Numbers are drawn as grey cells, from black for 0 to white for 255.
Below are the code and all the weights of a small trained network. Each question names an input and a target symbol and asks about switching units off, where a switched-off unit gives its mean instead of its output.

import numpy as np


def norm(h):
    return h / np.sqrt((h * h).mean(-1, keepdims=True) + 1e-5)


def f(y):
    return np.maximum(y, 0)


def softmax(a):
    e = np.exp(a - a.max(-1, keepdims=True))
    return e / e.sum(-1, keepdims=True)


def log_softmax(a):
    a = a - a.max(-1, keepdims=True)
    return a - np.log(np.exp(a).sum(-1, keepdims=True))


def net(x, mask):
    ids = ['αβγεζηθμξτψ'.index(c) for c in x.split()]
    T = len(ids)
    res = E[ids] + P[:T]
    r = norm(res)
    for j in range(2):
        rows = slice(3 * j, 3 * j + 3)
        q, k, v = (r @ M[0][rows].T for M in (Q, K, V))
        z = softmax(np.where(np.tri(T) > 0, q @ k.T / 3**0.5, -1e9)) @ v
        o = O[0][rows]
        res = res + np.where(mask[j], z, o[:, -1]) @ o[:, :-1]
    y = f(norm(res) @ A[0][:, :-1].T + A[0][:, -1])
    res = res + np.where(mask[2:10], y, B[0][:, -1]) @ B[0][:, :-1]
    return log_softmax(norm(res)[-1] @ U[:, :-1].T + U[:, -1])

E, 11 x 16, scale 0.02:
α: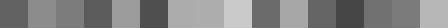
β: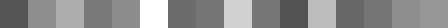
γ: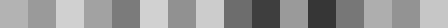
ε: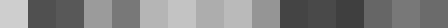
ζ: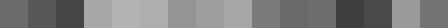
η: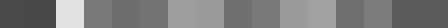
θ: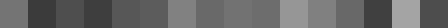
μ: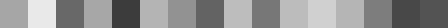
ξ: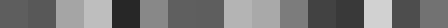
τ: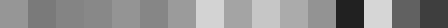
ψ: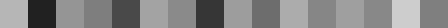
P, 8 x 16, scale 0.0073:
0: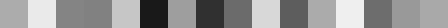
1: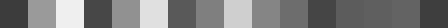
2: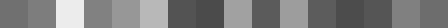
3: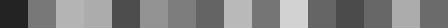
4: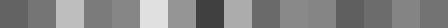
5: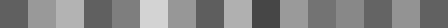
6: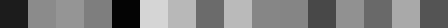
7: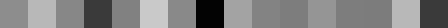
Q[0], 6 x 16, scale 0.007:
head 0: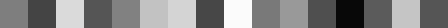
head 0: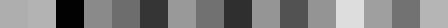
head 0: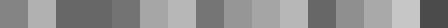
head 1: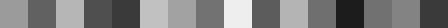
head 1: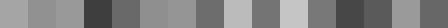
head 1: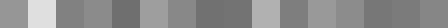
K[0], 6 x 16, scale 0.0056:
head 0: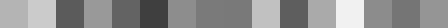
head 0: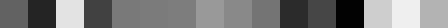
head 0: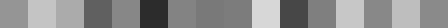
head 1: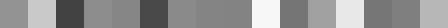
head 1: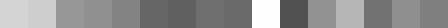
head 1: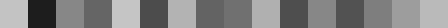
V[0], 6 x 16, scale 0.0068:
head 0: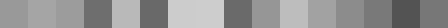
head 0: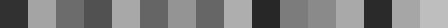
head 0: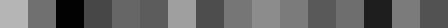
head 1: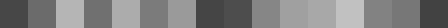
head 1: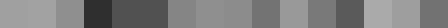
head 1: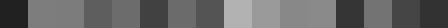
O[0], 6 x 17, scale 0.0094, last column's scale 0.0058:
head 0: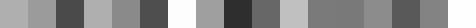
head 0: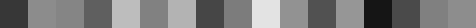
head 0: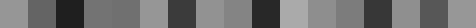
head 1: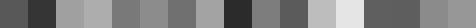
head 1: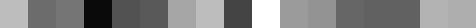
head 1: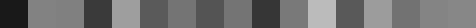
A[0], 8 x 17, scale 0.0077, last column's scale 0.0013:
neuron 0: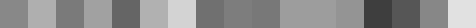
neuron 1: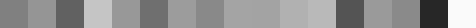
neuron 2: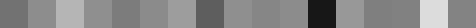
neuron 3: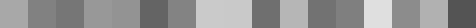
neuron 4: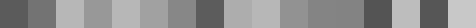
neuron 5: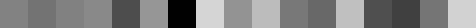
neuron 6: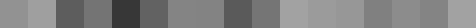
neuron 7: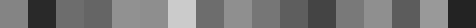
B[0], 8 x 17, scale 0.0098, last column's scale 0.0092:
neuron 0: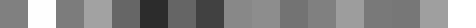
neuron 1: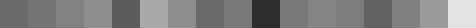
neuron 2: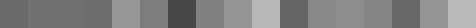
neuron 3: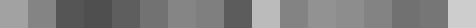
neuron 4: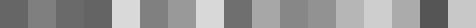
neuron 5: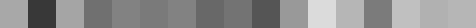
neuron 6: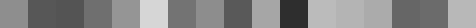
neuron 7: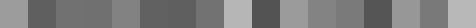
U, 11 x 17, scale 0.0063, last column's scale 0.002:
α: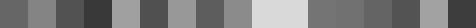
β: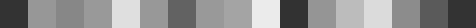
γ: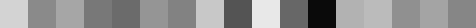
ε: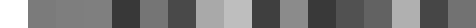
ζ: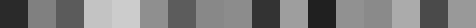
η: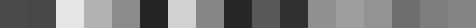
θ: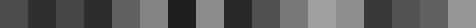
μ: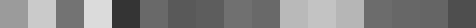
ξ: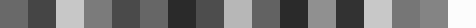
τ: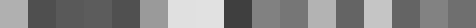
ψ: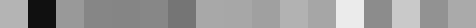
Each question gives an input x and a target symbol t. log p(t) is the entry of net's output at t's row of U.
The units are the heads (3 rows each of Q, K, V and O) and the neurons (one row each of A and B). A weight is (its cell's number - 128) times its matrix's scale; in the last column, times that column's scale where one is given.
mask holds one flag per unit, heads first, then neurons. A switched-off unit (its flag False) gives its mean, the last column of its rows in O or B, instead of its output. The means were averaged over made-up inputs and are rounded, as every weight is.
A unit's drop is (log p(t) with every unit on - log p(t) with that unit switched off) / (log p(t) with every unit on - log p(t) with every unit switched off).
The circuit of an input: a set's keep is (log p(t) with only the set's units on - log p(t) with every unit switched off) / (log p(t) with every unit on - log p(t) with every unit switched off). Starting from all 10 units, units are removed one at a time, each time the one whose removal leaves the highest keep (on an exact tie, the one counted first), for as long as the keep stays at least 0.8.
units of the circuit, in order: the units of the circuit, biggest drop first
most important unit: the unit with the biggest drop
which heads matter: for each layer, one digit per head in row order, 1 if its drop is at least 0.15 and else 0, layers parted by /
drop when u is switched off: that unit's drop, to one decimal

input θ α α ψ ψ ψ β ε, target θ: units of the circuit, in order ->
head 0
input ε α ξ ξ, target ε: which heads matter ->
11
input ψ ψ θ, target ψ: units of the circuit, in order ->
head 1; neuron 5
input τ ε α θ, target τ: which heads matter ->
10
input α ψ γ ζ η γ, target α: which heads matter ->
10
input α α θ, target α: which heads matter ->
10
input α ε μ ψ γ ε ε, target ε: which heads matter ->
00
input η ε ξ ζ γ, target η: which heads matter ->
01
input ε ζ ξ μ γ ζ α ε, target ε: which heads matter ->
00
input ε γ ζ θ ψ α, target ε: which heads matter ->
11
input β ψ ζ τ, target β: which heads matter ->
10
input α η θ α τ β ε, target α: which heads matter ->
10
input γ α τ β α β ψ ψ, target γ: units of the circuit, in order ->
head 1; head 0
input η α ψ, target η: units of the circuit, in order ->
head 1; head 0
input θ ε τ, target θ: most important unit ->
head 0
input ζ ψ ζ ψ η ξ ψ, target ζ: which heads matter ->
01
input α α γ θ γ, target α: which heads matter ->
10
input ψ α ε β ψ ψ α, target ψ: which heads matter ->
11
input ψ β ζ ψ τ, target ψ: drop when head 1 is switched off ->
0.2
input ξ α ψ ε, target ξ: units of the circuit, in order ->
head 0
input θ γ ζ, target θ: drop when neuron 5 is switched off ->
0.0
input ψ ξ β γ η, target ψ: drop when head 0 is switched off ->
0.4
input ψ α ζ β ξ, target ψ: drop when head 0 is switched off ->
0.1
